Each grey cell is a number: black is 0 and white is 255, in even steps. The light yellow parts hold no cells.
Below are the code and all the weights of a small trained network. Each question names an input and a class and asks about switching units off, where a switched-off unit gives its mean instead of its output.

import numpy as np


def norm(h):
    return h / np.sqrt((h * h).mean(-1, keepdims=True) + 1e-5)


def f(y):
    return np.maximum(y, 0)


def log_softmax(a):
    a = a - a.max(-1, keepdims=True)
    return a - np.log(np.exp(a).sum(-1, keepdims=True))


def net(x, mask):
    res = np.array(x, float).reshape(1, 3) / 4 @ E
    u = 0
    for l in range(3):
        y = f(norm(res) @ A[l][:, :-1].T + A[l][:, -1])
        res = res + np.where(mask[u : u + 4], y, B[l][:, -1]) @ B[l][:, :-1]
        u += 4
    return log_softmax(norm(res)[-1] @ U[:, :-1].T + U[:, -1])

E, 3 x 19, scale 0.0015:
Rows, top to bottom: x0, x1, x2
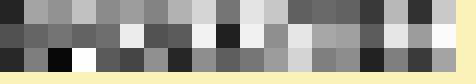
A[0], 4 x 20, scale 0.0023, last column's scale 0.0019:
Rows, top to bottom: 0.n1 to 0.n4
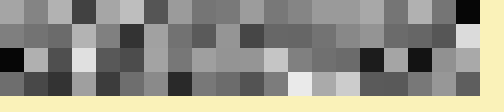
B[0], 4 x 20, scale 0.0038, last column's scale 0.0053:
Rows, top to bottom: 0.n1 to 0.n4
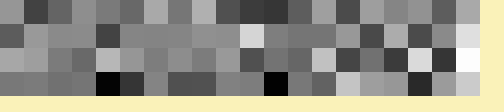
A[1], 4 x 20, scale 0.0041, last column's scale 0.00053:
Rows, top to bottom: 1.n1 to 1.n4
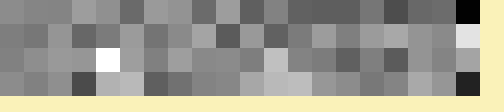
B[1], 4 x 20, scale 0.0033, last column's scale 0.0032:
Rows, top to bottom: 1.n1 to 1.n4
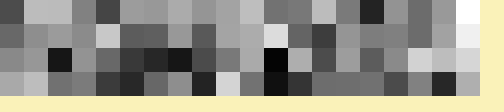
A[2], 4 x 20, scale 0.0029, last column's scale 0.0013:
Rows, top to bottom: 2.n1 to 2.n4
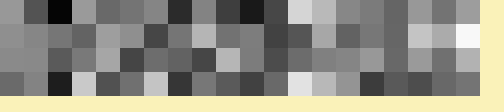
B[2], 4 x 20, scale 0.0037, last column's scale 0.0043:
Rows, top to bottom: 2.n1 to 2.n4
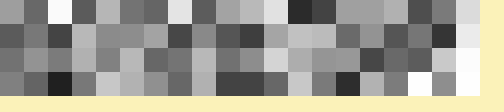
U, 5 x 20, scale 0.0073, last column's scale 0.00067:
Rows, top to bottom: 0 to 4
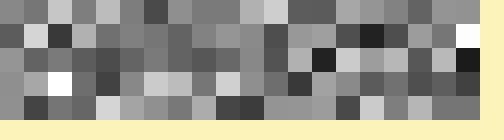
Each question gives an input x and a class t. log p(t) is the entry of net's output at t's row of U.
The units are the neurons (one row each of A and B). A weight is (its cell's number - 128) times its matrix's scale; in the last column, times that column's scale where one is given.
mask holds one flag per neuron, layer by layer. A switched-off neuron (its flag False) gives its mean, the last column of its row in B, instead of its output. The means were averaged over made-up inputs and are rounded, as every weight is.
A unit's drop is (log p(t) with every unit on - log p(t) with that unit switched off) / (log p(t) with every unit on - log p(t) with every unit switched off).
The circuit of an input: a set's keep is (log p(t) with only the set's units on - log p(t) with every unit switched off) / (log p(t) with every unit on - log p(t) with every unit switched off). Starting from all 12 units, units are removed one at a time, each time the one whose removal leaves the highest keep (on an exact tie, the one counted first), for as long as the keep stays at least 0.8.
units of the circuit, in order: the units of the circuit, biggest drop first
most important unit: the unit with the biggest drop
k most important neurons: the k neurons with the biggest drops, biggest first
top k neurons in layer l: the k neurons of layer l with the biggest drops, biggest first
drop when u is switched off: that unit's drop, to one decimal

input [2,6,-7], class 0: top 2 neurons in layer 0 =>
(0.n3; 0.n1)
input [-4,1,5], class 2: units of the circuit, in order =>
(0.n4)
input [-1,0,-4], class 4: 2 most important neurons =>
(0.n1; 0.n2)
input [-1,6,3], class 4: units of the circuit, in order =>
(2.n4; 0.n2)
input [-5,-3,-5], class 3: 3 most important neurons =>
(2.n4; 0.n3; 1.n3)
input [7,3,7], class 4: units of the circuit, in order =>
(2.n4; 1.n1; 0.n2)
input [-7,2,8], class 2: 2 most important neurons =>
(0.n4; 2.n1)
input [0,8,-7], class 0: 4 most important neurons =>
(1.n2; 0.n3; 2.n4; 1.n4)
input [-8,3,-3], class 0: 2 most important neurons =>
(2.n1; 2.n4)
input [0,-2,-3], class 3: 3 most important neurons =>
(0.n3; 2.n4; 1.n3)
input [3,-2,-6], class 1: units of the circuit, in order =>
(0.n4; 1.n3)
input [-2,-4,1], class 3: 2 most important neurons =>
(1.n3; 0.n4)
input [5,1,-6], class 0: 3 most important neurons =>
(1.n2; 0.n3; 2.n4)
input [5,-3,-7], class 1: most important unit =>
0.n4
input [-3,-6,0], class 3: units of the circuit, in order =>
(1.n3; 2.n4)
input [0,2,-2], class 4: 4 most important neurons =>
(0.n1; 0.n2; 2.n1; 0.n4)
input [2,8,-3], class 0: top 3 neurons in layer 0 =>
(0.n3; 0.n4; 0.n2)
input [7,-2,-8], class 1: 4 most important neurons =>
(0.n4; 1.n3; 0.n2; 2.n1)
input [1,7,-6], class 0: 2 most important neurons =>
(1.n2; 0.n3)
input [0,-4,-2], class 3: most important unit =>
0.n3
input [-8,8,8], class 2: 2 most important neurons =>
(0.n4; 2.n1)
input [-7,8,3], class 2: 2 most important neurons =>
(0.n4; 0.n3)
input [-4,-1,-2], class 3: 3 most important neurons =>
(2.n4; 1.n3; 0.n3)
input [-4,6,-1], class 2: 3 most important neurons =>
(0.n3; 1.n2; 2.n4)
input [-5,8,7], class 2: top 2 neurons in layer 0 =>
(0.n4; 0.n1)
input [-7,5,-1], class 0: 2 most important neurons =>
(2.n1; 0.n2)
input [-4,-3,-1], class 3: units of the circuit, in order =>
(2.n4)
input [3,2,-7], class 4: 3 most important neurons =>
(0.n1; 0.n2; 0.n4)
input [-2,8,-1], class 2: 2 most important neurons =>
(0.n3; 2.n1)
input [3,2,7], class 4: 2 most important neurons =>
(2.n4; 2.n1)
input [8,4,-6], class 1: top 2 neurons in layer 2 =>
(2.n1; 2.n2)
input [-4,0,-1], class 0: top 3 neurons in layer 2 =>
(2.n4; 2.n2; 2.n3)
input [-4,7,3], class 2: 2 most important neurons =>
(0.n4; 0.n3)
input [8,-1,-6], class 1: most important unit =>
0.n4
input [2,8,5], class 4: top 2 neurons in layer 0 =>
(0.n4; 0.n2)
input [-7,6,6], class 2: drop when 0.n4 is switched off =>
1.2
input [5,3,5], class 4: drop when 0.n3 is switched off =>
0.0
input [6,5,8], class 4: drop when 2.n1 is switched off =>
0.1
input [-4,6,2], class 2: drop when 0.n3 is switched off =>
0.1
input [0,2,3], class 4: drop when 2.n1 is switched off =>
0.1
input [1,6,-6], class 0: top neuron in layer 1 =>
(1.n2)
